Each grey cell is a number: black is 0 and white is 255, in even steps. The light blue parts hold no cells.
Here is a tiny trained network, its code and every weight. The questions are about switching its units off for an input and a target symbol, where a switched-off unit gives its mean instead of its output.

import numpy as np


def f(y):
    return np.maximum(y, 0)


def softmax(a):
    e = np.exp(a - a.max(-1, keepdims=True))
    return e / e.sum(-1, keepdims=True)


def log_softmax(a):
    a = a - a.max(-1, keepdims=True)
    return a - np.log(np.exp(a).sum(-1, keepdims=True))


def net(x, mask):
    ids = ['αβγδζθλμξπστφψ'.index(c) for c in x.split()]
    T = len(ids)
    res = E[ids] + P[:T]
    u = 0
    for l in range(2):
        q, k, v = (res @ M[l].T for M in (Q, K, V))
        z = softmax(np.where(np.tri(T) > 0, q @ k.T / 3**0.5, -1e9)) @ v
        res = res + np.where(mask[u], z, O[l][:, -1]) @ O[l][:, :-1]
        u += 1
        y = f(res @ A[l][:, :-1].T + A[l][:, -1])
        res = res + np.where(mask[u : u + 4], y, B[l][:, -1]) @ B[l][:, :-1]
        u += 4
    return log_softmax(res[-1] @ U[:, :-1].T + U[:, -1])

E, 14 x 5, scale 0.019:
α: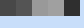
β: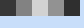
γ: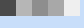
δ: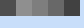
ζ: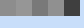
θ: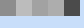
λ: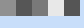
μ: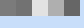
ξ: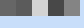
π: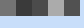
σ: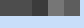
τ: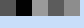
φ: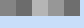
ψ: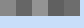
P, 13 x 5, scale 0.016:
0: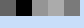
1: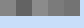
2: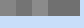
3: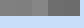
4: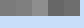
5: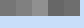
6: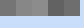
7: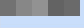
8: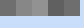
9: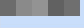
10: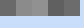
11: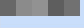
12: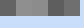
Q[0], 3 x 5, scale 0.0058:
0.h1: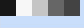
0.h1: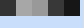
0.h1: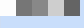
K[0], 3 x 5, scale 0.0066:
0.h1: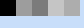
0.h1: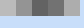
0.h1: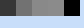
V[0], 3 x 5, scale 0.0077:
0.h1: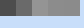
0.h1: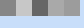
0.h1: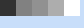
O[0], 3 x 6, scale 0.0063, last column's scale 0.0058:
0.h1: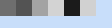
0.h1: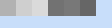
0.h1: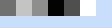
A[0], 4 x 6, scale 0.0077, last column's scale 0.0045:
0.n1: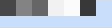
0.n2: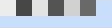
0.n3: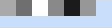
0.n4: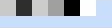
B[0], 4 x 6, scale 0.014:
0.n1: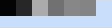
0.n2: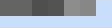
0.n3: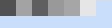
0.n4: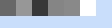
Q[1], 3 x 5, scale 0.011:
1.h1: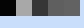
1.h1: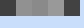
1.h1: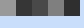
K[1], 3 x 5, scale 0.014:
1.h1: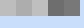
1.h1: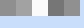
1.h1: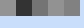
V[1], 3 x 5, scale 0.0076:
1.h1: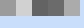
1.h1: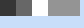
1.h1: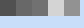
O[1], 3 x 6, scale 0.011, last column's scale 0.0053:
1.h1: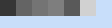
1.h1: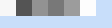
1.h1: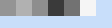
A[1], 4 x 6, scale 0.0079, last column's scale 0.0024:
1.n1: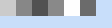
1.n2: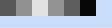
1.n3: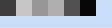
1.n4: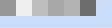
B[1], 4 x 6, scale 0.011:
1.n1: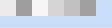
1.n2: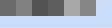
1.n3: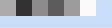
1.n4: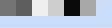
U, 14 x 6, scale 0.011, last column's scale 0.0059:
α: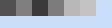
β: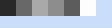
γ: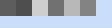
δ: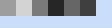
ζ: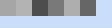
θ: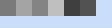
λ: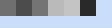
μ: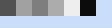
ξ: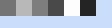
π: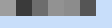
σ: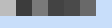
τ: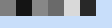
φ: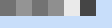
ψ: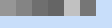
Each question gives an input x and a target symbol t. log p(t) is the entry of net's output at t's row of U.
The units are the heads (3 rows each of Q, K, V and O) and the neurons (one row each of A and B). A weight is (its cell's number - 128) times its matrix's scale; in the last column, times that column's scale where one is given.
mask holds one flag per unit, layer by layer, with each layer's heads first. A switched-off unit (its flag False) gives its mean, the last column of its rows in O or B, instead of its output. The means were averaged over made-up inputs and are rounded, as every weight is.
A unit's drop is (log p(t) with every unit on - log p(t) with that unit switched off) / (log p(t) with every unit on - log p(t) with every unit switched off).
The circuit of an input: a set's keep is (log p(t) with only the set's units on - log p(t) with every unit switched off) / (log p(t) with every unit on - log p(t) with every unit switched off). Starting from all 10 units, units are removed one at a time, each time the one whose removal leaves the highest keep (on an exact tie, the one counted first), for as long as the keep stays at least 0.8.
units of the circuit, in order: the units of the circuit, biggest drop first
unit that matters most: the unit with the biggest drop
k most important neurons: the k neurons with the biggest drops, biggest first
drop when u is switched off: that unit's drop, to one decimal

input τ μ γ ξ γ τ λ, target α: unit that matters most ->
0.h1
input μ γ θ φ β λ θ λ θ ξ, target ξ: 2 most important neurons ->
[0.n3; 0.n4]
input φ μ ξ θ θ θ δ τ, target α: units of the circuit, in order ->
[1.n4; 1.h1; 0.h1]
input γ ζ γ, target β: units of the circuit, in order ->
[0.h1; 1.n4]
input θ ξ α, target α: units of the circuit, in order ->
[0.n4; 1.n4]
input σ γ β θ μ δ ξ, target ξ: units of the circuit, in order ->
[0.n3; 0.h1; 0.n2; 1.n4]
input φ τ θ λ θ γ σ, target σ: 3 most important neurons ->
[0.n4; 0.n3; 0.n1]
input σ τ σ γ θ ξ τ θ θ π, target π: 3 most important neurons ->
[0.n3; 0.n4; 0.n1]
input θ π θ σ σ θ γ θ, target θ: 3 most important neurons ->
[0.n4; 1.n4; 0.n1]
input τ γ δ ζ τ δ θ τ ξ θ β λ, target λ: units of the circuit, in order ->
[0.h1; 1.h1]
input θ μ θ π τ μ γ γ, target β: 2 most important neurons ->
[1.n4; 1.n3]
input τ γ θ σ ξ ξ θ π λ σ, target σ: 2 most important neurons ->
[0.n3; 0.n4]
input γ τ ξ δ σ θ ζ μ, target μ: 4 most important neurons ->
[0.n4; 0.n3; 1.n1; 1.n3]
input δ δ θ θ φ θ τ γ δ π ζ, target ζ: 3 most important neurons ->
[0.n4; 0.n1; 0.n3]
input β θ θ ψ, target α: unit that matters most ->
1.h1
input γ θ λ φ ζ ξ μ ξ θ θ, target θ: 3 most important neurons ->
[0.n4; 1.n4; 0.n3]
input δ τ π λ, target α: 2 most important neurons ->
[0.n4; 1.n4]
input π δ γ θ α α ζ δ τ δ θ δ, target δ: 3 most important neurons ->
[0.n4; 0.n3; 0.n1]
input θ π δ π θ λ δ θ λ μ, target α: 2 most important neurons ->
[0.n4; 0.n2]
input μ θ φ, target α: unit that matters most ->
1.h1
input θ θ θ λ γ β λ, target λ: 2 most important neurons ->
[0.n4; 1.n1]
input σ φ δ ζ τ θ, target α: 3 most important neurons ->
[0.n4; 1.n3; 1.n1]
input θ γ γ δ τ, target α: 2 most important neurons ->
[1.n3; 1.n4]
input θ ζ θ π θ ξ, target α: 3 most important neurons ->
[1.n4; 0.n2; 1.n1]
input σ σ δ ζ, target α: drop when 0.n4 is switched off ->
0.1
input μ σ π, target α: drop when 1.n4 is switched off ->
0.3
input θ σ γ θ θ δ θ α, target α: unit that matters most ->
0.h1
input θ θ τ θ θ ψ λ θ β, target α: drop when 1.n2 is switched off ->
0.1
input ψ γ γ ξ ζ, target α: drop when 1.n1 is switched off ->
0.2
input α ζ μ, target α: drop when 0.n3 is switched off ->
0.1
